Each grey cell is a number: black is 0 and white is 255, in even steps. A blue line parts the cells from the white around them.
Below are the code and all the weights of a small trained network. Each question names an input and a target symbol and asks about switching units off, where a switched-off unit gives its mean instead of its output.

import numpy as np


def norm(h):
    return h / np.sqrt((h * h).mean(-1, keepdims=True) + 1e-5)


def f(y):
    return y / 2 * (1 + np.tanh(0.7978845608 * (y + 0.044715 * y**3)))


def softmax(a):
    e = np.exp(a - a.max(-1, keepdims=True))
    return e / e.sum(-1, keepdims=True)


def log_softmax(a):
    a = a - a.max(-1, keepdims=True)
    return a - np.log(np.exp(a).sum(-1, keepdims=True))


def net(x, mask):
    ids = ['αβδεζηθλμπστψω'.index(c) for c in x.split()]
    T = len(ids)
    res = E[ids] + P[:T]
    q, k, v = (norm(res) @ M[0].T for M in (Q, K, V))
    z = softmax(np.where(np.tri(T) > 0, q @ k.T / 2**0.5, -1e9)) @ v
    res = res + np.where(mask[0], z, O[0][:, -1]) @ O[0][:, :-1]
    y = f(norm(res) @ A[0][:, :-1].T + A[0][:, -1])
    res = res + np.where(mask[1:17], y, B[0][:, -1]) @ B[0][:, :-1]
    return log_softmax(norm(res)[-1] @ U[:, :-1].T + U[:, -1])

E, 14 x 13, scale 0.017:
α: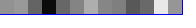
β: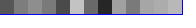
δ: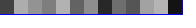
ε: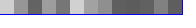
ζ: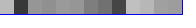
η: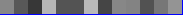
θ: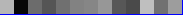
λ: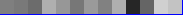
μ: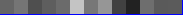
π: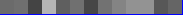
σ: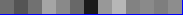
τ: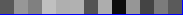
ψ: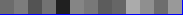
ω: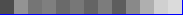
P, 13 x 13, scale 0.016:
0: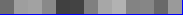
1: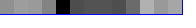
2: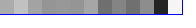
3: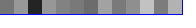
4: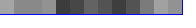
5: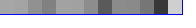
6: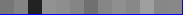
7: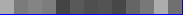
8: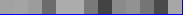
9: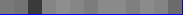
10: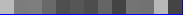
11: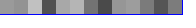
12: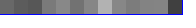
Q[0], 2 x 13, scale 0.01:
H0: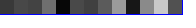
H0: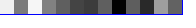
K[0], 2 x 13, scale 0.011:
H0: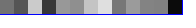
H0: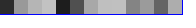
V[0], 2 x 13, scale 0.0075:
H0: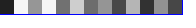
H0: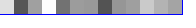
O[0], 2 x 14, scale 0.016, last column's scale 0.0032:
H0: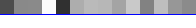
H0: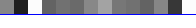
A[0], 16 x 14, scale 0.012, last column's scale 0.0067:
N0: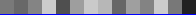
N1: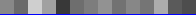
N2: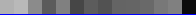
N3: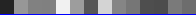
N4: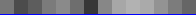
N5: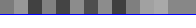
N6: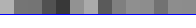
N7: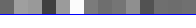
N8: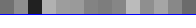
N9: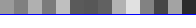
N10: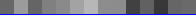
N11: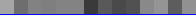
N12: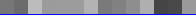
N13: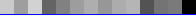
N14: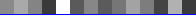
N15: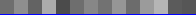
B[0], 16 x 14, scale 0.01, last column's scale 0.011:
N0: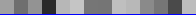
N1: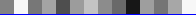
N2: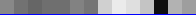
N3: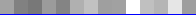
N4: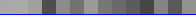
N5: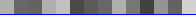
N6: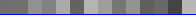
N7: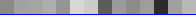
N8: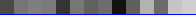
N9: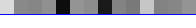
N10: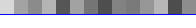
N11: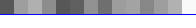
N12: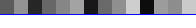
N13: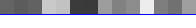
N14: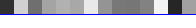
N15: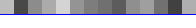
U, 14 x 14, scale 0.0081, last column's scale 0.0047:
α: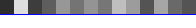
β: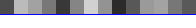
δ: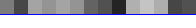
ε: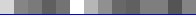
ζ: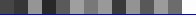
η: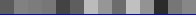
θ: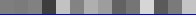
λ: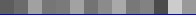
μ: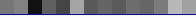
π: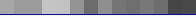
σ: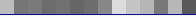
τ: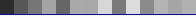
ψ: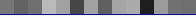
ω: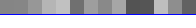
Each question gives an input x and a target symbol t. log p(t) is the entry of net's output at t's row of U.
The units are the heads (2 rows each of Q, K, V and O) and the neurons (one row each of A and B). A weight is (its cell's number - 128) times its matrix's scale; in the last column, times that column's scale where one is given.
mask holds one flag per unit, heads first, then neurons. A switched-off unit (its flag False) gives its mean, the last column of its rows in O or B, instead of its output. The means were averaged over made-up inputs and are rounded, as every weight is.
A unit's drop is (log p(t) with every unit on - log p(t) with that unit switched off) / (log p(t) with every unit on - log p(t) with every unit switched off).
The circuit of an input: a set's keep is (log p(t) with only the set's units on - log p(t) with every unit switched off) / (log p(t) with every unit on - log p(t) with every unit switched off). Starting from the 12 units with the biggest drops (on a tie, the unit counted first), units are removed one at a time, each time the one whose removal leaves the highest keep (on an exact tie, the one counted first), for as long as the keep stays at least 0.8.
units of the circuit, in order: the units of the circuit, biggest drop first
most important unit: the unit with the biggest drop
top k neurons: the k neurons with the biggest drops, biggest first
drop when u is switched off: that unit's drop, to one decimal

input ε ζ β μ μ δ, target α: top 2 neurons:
[N12, N8]
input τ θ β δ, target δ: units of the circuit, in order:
[N15, N1]
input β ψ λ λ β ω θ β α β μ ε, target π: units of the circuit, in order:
[N13]
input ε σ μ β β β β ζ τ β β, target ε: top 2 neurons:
[N0, N1]
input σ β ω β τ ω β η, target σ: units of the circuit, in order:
[H0, N2]
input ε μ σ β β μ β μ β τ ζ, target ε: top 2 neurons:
[N0, N1]
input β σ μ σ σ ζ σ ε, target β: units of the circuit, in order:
[N1, N11]
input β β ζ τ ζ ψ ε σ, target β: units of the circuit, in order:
[H0, N1]
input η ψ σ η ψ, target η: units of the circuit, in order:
[N2, N6]
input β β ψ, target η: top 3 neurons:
[N6, N5, N13]
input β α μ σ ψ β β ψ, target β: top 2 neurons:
[N1, N12]
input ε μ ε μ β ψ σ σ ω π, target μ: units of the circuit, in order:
[H0, N8]
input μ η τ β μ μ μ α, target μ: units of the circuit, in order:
[H0, N8]
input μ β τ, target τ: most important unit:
N3
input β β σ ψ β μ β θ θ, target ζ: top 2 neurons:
[N12, N5]
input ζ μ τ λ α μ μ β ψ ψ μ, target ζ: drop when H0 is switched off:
2.0
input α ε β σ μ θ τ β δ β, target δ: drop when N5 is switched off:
0.1
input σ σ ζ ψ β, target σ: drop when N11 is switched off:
0.0
